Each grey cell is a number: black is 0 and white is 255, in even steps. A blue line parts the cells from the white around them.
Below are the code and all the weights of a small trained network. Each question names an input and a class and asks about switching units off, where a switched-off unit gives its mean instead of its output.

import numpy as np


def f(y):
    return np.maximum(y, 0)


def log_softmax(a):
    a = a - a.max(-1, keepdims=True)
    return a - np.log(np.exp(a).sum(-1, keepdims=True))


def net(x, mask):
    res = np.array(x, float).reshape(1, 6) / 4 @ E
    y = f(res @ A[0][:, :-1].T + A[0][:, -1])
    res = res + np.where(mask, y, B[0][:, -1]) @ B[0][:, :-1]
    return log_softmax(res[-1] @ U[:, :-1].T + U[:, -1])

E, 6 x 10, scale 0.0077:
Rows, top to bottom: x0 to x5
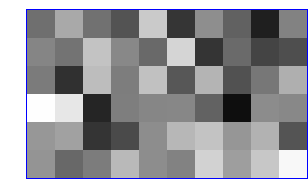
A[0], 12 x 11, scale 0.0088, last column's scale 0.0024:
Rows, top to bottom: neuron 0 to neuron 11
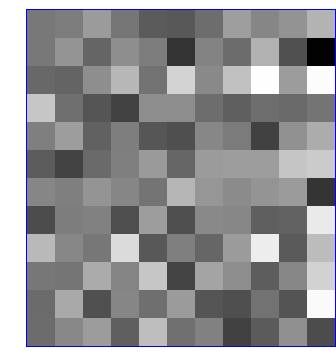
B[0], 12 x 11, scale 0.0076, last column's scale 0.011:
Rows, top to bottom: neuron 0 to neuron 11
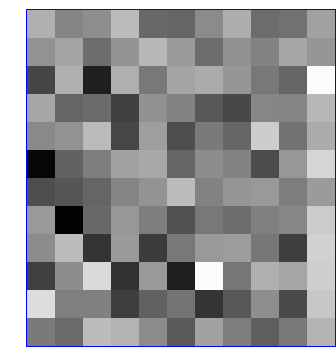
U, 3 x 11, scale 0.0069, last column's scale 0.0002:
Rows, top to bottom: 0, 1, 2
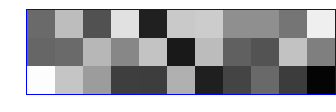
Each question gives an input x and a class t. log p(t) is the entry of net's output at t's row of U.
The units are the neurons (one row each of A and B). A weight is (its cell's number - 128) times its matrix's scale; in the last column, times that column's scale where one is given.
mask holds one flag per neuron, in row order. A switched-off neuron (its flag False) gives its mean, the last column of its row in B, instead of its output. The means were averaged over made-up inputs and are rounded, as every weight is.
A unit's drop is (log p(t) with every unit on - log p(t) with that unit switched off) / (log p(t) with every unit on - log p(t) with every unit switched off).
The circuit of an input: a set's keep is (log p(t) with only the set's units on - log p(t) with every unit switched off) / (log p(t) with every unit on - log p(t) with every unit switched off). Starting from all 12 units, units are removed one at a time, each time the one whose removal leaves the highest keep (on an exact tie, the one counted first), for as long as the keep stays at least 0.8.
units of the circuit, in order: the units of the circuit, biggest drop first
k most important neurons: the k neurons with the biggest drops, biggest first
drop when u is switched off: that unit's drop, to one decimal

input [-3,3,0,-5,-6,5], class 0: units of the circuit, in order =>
[neuron 2]
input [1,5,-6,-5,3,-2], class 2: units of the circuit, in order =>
[neuron 10; neuron 5]
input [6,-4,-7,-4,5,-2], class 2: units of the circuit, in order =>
[neuron 5; neuron 2]
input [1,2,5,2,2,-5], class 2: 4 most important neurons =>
[neuron 5; neuron 10; neuron 9; neuron 3]
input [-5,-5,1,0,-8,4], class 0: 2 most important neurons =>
[neuron 2; neuron 8]
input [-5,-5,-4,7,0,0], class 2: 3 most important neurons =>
[neuron 10; neuron 5; neuron 3]
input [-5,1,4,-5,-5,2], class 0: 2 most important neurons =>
[neuron 2; neuron 7]
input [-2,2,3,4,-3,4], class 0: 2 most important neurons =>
[neuron 9; neuron 10]
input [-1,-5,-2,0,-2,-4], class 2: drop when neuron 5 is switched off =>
0.2
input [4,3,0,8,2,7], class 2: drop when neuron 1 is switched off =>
0.0
